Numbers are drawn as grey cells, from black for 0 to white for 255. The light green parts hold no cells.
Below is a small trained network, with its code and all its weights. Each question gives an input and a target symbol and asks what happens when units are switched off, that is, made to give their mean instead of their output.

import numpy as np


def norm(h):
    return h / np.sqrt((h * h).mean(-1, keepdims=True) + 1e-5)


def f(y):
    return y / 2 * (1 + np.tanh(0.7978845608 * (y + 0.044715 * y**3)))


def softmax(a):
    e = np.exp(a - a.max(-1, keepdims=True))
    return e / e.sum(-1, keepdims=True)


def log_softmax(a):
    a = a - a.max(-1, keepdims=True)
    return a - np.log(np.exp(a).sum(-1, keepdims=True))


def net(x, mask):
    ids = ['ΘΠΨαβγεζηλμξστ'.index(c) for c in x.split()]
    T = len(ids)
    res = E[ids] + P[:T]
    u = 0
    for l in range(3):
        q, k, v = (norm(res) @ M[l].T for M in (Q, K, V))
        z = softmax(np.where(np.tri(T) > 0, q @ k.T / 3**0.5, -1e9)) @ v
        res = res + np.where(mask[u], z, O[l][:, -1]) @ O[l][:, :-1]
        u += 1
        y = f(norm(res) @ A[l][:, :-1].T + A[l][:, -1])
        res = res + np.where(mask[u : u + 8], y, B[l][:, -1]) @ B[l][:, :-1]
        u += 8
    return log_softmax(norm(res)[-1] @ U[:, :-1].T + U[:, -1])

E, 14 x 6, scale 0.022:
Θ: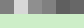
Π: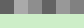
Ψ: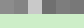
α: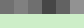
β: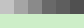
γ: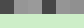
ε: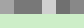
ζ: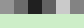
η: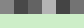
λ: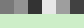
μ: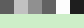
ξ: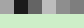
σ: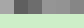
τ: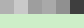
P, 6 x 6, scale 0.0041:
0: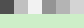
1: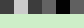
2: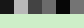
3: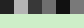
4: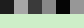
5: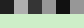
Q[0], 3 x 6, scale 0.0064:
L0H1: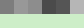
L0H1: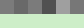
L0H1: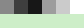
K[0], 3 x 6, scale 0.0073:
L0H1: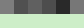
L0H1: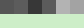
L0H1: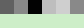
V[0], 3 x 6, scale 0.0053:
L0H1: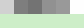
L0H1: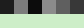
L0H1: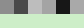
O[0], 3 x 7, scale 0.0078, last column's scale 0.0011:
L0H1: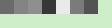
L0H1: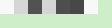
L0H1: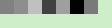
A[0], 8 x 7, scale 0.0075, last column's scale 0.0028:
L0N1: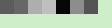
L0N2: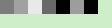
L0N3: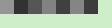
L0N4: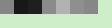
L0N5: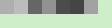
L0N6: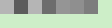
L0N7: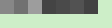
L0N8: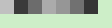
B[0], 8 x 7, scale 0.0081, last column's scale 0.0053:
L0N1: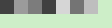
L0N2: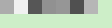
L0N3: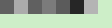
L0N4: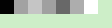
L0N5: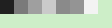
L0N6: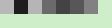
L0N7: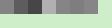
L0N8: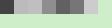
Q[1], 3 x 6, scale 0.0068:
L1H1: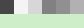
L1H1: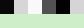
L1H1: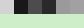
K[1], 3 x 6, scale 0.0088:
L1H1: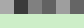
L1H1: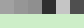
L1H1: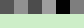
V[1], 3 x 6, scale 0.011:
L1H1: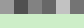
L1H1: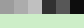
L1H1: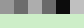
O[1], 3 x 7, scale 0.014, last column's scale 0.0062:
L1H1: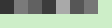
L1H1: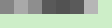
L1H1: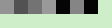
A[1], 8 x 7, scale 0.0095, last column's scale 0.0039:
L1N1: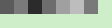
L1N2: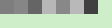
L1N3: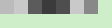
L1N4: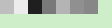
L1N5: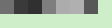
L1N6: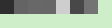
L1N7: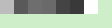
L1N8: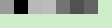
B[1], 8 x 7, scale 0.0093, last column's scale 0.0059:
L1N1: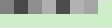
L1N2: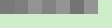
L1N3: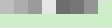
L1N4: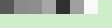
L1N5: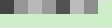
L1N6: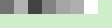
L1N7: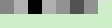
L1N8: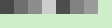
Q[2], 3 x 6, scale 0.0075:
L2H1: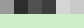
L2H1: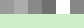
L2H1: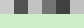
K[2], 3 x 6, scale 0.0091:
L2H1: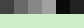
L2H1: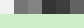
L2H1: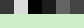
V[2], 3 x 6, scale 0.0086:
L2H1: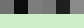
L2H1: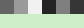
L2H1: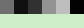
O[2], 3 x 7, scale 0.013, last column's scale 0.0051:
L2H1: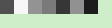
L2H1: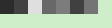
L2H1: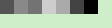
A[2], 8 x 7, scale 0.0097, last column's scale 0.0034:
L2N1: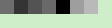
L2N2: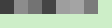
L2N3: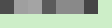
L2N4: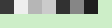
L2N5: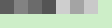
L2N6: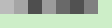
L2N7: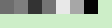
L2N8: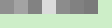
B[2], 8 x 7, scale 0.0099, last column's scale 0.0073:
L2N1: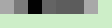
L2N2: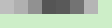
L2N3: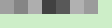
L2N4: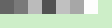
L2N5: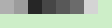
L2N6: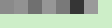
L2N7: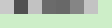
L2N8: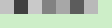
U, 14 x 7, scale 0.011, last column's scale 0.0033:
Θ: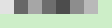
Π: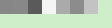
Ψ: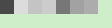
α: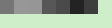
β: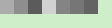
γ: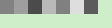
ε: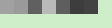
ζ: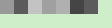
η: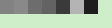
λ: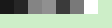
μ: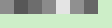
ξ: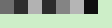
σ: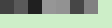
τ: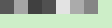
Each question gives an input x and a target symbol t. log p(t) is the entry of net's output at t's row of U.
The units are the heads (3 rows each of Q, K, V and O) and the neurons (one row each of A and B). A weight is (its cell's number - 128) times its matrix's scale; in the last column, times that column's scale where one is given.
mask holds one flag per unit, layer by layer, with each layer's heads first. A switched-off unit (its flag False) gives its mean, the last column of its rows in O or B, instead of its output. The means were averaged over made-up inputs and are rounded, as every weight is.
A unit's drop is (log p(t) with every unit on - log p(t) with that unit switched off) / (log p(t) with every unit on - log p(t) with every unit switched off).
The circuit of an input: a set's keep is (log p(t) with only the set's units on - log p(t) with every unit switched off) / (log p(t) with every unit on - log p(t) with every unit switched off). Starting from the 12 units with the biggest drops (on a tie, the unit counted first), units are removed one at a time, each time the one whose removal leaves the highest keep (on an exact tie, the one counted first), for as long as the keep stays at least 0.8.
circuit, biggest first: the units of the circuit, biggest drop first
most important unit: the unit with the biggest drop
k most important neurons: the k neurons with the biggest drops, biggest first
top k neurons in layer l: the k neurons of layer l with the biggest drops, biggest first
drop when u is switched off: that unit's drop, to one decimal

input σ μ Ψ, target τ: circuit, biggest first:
L1H1
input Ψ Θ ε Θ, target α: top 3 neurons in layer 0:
L0N4, L0N5, L0N2
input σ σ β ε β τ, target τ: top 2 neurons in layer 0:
L0N5, L0N6
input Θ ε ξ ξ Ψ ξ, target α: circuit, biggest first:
L1H1, L0N4, L0H1, L0N8
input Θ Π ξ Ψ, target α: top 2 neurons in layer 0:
L0N2, L0N4
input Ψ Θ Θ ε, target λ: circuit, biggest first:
L2H1, L0H1
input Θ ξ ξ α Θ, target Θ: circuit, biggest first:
L1H1, L0N4
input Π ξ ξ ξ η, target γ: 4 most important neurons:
L0N1, L0N8, L1N1, L0N4
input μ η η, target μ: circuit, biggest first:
L2H1, L1H1
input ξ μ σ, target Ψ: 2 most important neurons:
L0N6, L0N1
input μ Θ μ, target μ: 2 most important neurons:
L2N7, L0N1
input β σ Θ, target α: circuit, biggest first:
L0H1, L1H1, L0N4
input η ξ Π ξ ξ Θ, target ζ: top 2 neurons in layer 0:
L0N4, L0N1
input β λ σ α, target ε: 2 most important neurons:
L1N7, L0N1
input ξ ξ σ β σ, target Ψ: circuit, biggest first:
L0N4
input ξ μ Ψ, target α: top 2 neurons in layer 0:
L0N5, L0N6
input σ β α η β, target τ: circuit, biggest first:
L0H1, L1H1
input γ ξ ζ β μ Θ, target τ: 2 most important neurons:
L0N8, L0N4
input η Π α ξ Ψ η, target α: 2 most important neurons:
L0N2, L0N1
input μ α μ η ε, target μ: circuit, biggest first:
L2H1
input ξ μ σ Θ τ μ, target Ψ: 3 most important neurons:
L0N6, L0N1, L0N4
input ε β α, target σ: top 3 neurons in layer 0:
L0N4, L0N5, L0N6
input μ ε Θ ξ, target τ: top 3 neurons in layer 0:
L0N4, L0N8, L0N5
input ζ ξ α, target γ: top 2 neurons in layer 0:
L0N4, L0N5
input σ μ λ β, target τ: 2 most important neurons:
L0N5, L1N6
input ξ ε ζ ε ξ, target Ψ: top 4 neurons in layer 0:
L0N4, L0N2, L0N8, L0N6
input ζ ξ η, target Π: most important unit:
L1H1
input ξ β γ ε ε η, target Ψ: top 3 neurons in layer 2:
L2N4, L2N5, L2N1
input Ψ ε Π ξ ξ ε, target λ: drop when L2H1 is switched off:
0.5
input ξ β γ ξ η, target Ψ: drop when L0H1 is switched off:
0.1
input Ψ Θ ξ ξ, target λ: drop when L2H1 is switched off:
0.3
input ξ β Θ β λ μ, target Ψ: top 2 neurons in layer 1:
L1N4, L1N7
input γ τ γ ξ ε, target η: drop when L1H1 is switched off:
0.6
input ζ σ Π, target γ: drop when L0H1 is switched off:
0.3
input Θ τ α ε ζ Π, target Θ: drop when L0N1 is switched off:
0.1
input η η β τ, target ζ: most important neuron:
L0N5
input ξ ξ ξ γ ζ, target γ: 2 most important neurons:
L2N1, L1N8
